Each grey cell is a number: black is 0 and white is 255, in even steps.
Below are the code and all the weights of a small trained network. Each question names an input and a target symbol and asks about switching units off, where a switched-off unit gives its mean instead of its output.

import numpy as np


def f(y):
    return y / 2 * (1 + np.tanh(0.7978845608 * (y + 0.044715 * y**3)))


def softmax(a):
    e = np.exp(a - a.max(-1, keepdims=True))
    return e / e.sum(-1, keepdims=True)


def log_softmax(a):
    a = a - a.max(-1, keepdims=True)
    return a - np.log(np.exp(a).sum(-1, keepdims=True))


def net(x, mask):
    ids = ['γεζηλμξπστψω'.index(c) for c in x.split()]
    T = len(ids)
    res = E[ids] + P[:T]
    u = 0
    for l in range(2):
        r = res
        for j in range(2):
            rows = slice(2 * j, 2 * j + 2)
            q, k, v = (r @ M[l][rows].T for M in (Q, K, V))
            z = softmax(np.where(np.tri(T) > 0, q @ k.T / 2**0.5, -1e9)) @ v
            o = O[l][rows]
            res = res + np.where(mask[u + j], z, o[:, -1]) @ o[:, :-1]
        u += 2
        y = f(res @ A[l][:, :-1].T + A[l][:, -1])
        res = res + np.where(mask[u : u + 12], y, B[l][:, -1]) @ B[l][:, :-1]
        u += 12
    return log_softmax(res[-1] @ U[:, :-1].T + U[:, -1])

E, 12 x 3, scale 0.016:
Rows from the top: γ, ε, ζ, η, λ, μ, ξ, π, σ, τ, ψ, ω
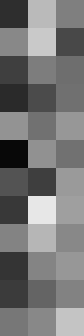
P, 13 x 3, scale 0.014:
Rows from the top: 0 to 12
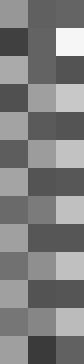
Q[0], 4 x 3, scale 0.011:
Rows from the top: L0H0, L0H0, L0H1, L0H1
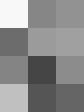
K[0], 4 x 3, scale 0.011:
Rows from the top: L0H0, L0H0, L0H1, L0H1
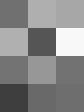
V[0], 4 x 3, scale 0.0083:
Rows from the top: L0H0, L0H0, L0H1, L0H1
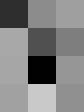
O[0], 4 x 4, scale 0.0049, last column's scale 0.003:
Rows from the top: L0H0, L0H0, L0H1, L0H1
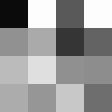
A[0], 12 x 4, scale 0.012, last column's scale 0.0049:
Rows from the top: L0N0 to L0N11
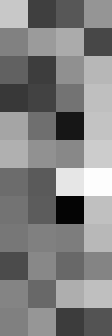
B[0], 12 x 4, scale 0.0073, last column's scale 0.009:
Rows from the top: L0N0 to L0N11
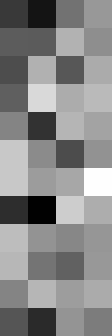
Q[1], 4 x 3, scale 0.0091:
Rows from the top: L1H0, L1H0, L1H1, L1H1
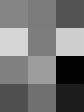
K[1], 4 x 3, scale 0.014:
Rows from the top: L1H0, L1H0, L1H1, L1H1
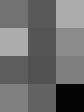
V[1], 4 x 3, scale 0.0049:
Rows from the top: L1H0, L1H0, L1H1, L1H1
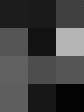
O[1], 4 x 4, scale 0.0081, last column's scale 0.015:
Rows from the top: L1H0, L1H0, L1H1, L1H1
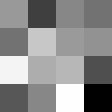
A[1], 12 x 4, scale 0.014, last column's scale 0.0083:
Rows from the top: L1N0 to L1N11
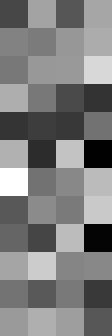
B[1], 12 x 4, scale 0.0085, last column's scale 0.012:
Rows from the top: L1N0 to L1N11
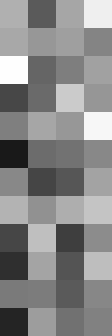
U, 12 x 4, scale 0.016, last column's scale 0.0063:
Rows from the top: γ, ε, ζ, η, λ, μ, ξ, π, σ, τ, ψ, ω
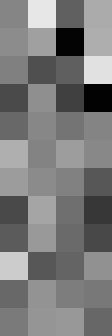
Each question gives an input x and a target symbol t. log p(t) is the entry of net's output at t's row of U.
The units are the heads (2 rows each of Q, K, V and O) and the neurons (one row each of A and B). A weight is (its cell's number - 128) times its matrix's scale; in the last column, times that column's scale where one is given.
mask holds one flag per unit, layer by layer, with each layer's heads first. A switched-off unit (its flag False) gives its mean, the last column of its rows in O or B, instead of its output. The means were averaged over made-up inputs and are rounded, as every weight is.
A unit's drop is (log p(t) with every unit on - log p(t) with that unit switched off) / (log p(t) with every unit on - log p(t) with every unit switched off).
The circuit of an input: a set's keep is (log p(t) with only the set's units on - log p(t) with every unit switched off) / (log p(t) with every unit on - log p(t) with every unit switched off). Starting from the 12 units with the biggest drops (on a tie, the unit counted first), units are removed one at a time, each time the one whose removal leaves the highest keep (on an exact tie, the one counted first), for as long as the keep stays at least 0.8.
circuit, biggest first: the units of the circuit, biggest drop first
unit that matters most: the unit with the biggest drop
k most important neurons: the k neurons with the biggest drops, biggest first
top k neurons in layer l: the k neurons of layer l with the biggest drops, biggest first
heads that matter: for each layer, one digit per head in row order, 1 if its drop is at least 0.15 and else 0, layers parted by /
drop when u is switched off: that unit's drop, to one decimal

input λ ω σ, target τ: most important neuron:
(L0N3)
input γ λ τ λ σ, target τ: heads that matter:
00 / 01
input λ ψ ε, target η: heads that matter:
00 / 00
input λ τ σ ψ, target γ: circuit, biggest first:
(L0N7; L0N3)
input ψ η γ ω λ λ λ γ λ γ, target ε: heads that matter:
00 / 01
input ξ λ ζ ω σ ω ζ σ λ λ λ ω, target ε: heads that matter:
00 / 01
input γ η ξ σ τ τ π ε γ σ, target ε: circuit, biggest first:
(L0N3; L0N7; L0N6; L1H1)
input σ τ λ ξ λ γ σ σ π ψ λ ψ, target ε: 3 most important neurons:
(L0N6; L0N7; L0N0)
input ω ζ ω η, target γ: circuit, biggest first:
(L0N3; L0N7; L1N7)
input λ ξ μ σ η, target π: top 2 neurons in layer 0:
(L0N7; L0N6)
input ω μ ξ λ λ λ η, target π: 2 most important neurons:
(L0N7; L1N4)
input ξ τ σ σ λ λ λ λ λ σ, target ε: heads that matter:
00 / 00
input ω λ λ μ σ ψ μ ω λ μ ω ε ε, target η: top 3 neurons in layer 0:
(L0N7; L0N4; L0N11)
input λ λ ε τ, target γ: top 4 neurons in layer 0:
(L0N7; L0N3; L0N4; L0N6)
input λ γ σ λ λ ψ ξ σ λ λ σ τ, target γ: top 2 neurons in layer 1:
(L1N6; L1N9)
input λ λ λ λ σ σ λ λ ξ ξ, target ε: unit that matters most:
L0N6
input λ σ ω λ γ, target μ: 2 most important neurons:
(L0N6; L1N9)
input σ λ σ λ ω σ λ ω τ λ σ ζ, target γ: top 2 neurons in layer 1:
(L1N6; L1N7)
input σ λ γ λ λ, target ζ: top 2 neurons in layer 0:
(L0N4; L0N3)
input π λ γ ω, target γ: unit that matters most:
L0N6
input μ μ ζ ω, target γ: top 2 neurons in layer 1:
(L1N9; L1N6)
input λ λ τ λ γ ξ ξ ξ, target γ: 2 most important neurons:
(L0N3; L0N7)
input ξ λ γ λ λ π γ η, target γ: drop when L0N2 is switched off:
0.1
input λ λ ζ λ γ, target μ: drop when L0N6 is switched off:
0.2
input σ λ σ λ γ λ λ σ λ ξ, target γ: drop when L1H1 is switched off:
-0.2
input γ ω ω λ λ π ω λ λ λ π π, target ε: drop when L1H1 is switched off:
0.5
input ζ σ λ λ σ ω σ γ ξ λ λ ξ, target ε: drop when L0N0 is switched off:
0.1
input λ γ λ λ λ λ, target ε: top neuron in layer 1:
(L1N6)
